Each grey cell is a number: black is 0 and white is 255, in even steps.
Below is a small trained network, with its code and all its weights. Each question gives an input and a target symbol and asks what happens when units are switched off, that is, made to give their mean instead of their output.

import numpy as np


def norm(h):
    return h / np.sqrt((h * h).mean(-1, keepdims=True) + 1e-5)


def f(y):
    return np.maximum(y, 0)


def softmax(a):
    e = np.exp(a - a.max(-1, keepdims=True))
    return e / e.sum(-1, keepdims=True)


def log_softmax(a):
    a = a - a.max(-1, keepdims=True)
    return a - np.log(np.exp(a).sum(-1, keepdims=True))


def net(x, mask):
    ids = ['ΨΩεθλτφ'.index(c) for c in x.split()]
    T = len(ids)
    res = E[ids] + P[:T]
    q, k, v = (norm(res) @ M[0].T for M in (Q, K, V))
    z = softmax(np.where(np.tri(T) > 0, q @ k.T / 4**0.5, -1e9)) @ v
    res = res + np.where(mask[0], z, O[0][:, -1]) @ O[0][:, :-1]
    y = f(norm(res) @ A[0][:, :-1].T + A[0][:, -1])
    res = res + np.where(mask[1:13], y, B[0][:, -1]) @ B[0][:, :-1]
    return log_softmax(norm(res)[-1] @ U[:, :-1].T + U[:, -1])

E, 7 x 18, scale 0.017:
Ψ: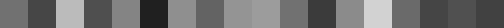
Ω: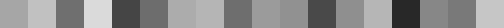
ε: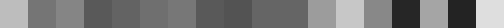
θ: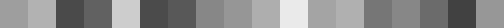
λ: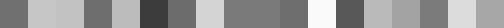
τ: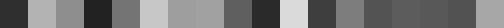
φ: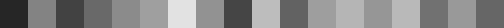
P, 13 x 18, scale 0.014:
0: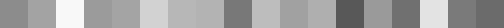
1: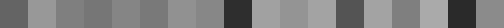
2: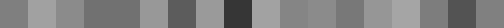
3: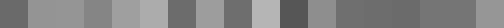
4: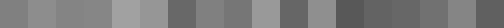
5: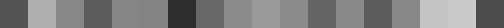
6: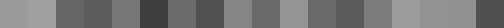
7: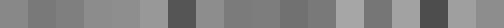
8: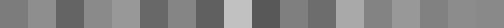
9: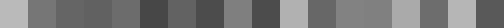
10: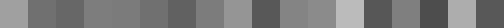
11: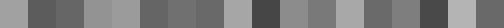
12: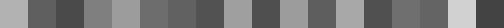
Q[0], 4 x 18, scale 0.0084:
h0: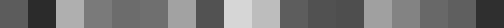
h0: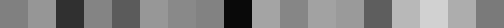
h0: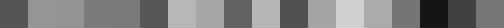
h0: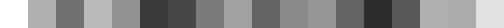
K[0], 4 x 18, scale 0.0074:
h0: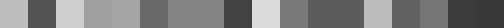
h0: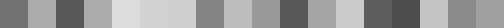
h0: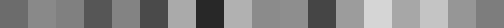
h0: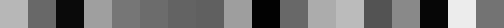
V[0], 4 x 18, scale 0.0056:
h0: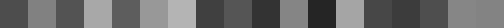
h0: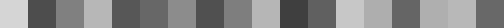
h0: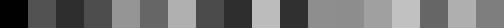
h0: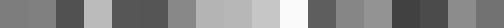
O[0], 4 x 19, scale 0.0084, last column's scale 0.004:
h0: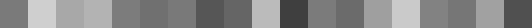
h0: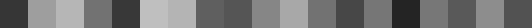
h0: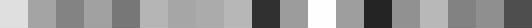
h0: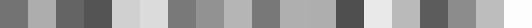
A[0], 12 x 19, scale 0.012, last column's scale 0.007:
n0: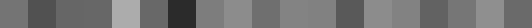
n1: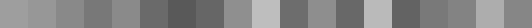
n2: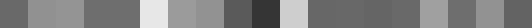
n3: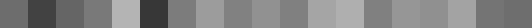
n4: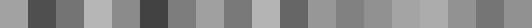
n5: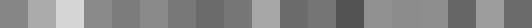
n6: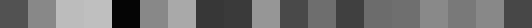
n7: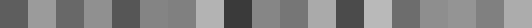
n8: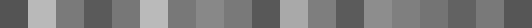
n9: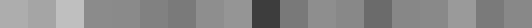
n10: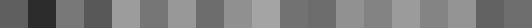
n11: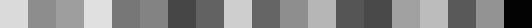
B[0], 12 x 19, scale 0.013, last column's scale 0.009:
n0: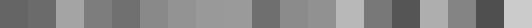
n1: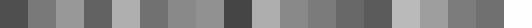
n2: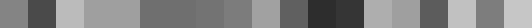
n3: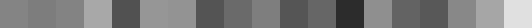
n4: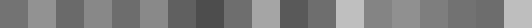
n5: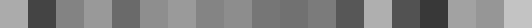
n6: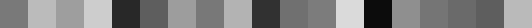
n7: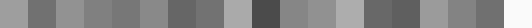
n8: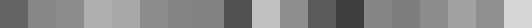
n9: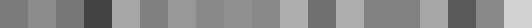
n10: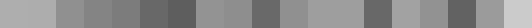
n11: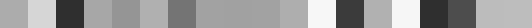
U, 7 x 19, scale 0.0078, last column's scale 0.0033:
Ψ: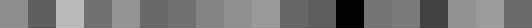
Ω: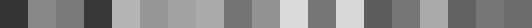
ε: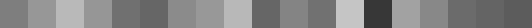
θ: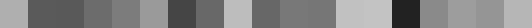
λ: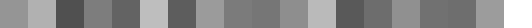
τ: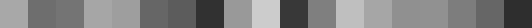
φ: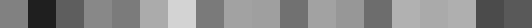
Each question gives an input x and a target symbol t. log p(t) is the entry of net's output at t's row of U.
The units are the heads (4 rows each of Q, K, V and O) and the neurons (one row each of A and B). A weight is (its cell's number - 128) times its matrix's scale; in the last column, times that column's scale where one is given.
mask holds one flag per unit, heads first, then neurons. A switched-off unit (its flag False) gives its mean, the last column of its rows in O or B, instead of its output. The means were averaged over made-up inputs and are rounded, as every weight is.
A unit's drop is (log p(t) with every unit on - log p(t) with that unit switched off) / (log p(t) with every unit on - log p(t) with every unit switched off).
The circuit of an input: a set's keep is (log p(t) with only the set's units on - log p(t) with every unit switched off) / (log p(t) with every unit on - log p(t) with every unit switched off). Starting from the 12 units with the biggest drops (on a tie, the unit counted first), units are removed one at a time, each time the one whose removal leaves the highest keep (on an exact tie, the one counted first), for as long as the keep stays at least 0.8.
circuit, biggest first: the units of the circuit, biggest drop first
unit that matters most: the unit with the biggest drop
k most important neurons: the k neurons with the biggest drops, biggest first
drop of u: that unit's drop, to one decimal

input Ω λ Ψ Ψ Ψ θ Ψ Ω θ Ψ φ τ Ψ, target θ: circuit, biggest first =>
[n1; h0]
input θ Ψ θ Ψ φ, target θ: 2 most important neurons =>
[n1; n3]
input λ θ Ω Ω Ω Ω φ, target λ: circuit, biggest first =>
[n10; n3]
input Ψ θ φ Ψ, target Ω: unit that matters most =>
h0
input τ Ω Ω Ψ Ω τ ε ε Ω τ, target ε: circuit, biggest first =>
[h0; n0]
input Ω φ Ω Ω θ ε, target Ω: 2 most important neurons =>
[n1; n0]
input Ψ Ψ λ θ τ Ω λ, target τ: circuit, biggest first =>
[n4; h0]
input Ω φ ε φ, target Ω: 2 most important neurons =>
[n3; n2]
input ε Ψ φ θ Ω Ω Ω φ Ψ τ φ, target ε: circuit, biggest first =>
[h0; n6]
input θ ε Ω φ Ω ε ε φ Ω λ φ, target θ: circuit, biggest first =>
[h0; n1]
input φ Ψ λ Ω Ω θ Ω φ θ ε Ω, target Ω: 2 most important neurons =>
[n1; n3]
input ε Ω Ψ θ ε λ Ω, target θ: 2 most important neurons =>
[n1; n6]
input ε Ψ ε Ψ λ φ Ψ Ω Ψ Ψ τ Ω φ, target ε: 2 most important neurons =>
[n10; n6]
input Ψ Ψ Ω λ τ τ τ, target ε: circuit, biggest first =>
[h0]
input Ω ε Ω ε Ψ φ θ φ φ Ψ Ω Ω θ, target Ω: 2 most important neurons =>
[n0; n2]
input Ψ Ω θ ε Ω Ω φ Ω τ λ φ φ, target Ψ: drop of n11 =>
0.1
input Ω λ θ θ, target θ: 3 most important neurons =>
[n3; n0; n11]
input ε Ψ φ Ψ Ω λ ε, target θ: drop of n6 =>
0.2
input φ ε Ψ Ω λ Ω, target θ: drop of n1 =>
0.3
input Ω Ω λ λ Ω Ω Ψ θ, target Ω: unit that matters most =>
n0
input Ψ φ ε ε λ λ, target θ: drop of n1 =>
0.3
